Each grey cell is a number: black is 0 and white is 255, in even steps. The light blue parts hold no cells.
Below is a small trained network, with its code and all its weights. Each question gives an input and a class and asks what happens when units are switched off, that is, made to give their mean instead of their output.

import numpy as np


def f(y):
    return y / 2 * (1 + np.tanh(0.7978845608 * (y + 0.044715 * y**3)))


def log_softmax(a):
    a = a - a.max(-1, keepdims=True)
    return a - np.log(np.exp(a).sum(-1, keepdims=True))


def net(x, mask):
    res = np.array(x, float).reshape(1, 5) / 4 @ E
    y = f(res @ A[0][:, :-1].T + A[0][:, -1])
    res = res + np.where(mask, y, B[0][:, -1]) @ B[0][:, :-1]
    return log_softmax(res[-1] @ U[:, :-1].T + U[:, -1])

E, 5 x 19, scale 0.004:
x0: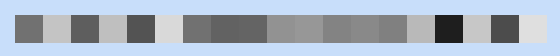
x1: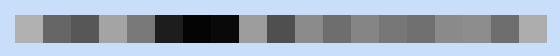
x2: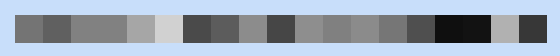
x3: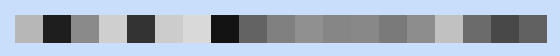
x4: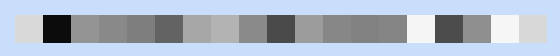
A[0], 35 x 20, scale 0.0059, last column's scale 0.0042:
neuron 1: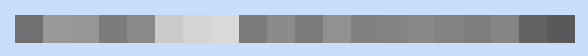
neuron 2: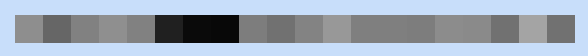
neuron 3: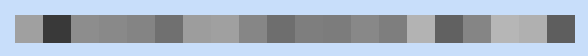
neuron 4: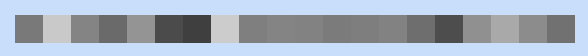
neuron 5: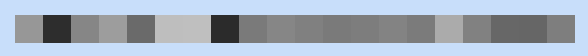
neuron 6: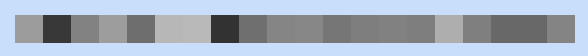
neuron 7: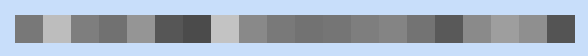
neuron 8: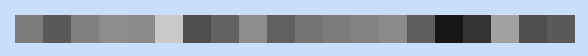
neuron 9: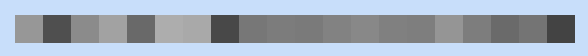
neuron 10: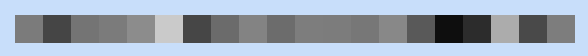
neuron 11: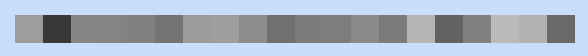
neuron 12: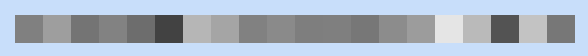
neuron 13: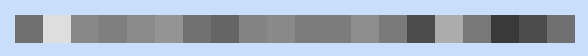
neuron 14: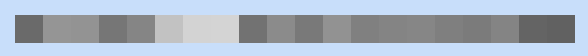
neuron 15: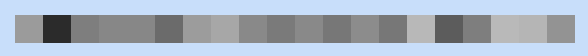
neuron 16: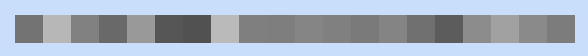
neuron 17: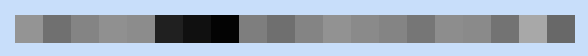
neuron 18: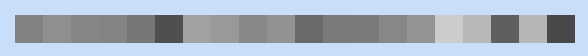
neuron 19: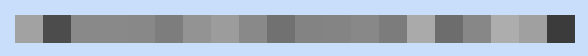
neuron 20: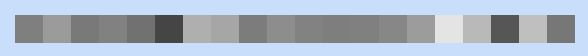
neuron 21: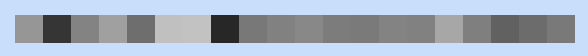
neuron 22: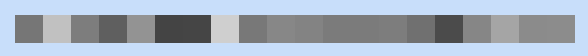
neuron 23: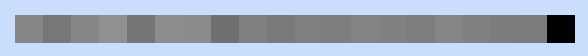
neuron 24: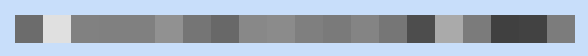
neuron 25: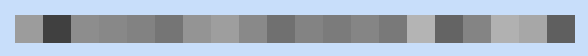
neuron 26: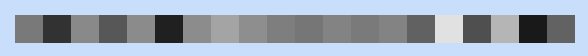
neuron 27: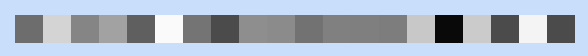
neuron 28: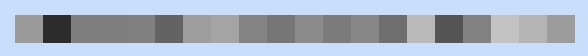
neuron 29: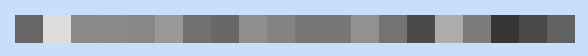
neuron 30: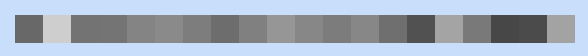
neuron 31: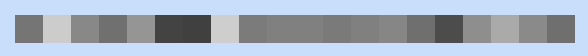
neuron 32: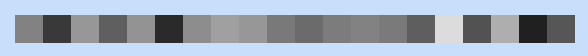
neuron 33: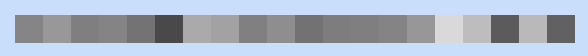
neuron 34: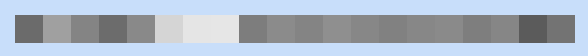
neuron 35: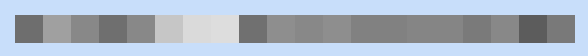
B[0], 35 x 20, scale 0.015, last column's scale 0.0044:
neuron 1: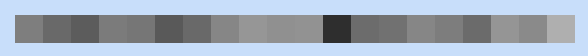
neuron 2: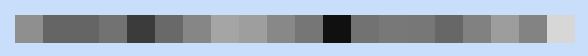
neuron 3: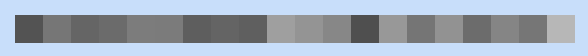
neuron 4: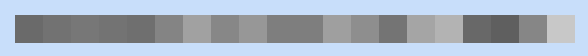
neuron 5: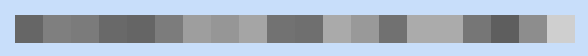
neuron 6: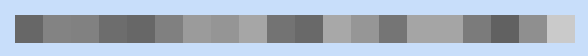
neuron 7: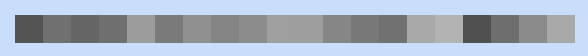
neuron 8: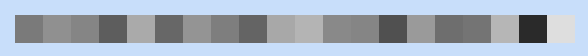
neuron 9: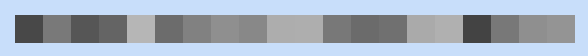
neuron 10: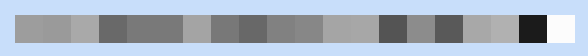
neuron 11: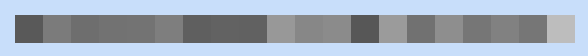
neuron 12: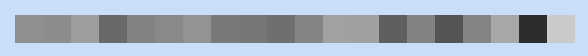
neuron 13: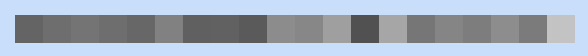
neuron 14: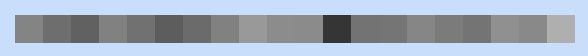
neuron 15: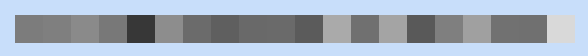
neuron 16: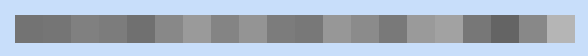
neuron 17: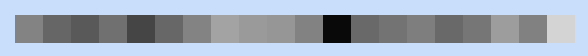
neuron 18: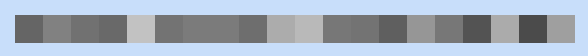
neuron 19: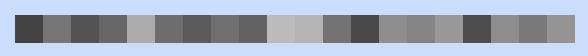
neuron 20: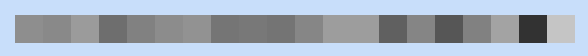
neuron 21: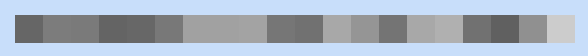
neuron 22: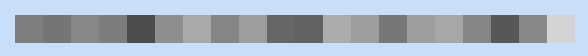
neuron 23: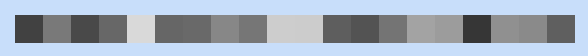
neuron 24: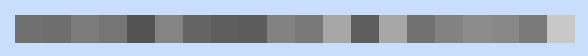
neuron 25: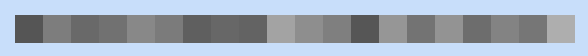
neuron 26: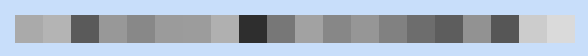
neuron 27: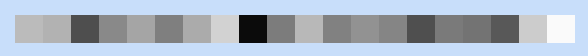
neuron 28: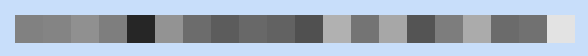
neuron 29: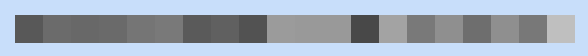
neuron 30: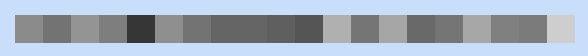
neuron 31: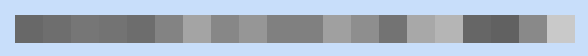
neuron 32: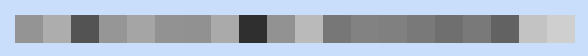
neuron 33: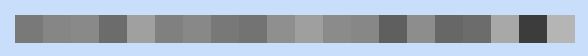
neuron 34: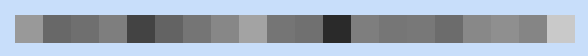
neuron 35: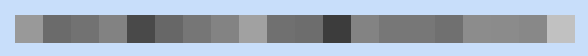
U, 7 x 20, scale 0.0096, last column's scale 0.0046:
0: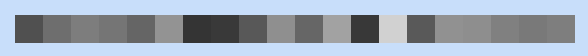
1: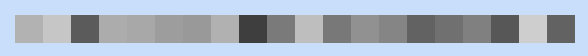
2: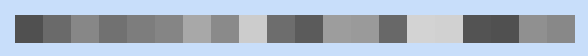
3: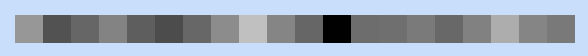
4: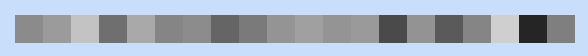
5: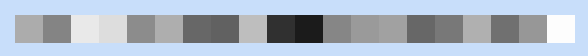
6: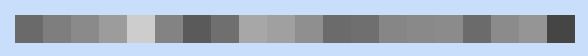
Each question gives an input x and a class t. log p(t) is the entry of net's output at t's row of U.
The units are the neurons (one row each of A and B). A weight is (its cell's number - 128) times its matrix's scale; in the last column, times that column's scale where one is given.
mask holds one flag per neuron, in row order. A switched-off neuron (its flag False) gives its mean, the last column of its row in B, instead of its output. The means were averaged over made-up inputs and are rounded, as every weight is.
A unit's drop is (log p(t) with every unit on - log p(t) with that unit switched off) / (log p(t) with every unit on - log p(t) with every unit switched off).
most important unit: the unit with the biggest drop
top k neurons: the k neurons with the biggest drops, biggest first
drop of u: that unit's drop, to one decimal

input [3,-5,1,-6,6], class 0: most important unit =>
neuron 28
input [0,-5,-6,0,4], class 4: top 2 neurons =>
(neuron 12; neuron 20)
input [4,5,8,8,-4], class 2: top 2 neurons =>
(neuron 21; neuron 5)
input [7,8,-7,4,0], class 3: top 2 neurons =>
(neuron 2; neuron 17)
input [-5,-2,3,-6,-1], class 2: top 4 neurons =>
(neuron 27; neuron 22; neuron 31; neuron 4)
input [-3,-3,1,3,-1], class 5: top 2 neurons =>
(neuron 27; neuron 17)
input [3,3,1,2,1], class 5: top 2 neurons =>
(neuron 32; neuron 26)
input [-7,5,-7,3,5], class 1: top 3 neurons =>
(neuron 26; neuron 32; neuron 10)
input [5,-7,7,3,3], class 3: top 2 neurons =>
(neuron 34; neuron 35)
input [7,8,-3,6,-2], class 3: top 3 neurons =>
(neuron 2; neuron 17; neuron 26)
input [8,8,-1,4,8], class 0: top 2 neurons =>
(neuron 28; neuron 15)
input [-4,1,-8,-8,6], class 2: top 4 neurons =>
(neuron 22; neuron 31; neuron 4; neuron 10)
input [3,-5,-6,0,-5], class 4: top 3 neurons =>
(neuron 12; neuron 20; neuron 33)
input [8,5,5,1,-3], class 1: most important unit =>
neuron 27
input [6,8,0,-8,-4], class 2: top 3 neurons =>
(neuron 31; neuron 4; neuron 22)
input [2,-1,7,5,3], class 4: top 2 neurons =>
(neuron 10; neuron 8)
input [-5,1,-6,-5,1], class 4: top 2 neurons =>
(neuron 27; neuron 12)
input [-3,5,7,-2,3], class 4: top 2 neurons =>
(neuron 10; neuron 8)
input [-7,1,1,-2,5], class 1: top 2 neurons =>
(neuron 26; neuron 32)
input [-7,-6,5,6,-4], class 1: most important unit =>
neuron 26
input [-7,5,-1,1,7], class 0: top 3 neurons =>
(neuron 28; neuron 27; neuron 15)
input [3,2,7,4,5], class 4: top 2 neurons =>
(neuron 10; neuron 8)
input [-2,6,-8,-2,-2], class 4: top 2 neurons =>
(neuron 12; neuron 20)
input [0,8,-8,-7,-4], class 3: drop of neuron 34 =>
-0.1
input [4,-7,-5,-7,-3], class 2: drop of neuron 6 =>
-0.1
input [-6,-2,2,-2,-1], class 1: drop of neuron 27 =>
0.0
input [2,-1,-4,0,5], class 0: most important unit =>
neuron 10
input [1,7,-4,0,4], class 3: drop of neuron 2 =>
0.1
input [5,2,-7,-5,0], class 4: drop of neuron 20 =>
0.2
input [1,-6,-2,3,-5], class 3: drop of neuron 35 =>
0.2
